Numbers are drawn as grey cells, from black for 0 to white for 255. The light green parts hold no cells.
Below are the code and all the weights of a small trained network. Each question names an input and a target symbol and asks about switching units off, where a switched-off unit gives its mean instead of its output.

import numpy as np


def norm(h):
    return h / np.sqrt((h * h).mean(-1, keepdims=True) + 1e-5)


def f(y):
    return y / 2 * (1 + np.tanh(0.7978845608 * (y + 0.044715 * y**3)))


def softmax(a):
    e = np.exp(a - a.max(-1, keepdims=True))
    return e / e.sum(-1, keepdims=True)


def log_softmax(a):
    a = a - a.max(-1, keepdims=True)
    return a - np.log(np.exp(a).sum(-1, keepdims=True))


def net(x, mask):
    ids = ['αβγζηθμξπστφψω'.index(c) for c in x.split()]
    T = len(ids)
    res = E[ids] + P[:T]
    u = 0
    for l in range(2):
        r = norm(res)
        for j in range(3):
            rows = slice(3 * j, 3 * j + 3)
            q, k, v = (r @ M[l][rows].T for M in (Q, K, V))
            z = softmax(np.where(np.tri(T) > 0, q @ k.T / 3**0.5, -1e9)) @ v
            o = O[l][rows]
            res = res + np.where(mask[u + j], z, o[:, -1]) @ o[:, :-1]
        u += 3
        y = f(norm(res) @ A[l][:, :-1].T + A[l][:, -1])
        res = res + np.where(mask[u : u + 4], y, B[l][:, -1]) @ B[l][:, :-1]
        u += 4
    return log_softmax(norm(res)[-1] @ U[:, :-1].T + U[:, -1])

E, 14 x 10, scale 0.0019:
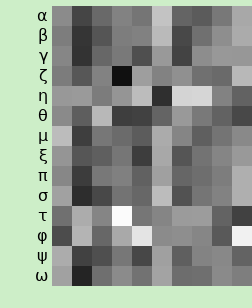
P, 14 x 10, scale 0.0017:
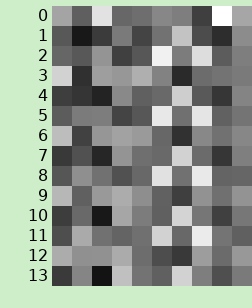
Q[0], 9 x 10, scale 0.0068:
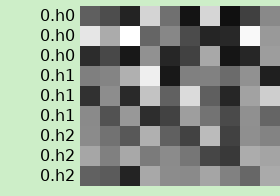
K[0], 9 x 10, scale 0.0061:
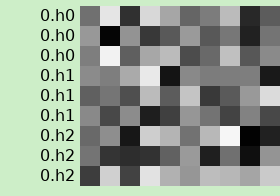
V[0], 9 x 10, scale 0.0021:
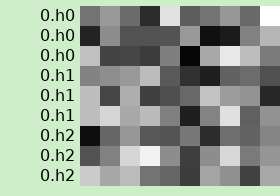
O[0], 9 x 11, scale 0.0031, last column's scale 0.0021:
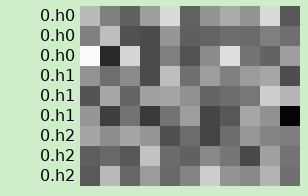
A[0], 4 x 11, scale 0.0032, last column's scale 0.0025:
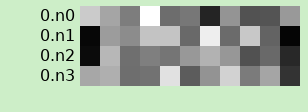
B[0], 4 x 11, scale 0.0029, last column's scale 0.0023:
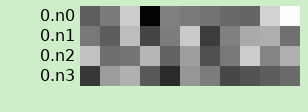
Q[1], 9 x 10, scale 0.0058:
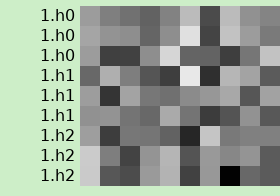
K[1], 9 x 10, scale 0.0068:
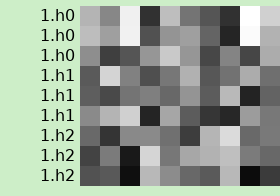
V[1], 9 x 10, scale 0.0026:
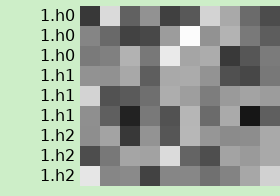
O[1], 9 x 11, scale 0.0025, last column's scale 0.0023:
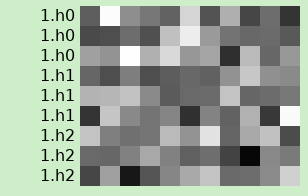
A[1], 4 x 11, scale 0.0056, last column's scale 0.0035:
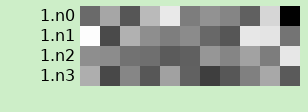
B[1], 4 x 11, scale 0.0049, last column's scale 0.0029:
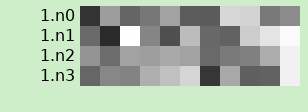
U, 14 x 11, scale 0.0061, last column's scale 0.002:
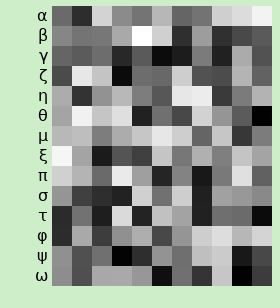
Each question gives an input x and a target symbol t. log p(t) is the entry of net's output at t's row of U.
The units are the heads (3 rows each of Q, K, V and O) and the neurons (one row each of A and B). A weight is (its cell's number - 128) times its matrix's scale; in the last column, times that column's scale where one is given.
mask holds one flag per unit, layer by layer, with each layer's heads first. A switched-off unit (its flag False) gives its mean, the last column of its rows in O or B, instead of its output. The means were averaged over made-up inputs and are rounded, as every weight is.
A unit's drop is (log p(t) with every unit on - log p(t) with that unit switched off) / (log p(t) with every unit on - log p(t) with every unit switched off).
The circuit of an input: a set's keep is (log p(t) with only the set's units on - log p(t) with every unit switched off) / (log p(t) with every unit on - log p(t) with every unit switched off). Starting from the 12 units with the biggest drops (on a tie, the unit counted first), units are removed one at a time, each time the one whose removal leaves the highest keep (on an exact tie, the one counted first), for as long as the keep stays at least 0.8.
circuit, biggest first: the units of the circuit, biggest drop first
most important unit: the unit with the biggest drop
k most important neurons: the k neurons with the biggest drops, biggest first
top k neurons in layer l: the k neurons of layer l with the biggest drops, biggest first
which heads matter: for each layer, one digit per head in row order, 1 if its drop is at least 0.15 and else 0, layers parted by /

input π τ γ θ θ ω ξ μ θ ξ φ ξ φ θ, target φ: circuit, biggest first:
[0.h0 1.n0]
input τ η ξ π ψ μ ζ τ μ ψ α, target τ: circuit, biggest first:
[0.h0 1.n1]
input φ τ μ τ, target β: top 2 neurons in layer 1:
[1.n1 1.n3]
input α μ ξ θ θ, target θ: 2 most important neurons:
[0.n0 1.n1]
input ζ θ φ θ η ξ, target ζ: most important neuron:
[0.n3]
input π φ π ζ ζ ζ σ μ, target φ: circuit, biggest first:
[0.h0 1.n0]
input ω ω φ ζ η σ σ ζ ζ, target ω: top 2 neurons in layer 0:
[0.n2 0.n0]
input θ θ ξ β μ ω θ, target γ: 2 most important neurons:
[0.n2 0.n0]
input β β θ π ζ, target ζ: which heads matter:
111 / 100
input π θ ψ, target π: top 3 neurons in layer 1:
[1.n1 1.n3 1.n2]
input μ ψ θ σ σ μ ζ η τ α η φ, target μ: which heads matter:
011 / 000
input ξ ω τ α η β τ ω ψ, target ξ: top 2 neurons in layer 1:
[1.n1 1.n3]
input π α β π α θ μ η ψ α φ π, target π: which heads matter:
000 / 101
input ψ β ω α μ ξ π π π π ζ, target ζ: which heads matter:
101 / 100
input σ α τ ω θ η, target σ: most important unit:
1.h2
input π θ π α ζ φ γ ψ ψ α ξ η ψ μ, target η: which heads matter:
100 / 000
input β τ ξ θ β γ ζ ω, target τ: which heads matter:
100 / 000
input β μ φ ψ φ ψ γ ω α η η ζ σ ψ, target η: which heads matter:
100 / 000
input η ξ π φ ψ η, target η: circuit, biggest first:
[0.h0 1.n1 0.h2]
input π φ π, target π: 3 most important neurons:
[1.n1 1.n3 1.n2]
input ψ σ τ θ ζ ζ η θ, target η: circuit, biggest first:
[0.h0 1.n1]
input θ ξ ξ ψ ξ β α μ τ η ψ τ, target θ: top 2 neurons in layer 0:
[0.n2 0.n0]
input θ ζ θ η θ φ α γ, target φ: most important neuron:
[1.n0]
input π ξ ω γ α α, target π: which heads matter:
000 / 101
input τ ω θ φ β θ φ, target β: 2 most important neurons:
[0.n2 0.n3]
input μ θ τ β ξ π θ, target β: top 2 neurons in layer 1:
[1.n1 1.n3]
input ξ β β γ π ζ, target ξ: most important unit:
0.h0
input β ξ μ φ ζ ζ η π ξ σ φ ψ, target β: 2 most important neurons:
[1.n1 0.n2]
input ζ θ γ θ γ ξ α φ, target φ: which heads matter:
000 / 000
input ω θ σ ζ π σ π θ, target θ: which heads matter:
000 / 101
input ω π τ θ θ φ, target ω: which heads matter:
010 / 100
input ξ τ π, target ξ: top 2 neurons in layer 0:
[0.n0 0.n2]
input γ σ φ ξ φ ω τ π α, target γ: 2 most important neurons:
[1.n1 1.n3]
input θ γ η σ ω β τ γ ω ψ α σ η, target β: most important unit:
0.h1
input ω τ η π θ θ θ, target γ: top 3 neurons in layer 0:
[0.n2 0.n0 0.n1]
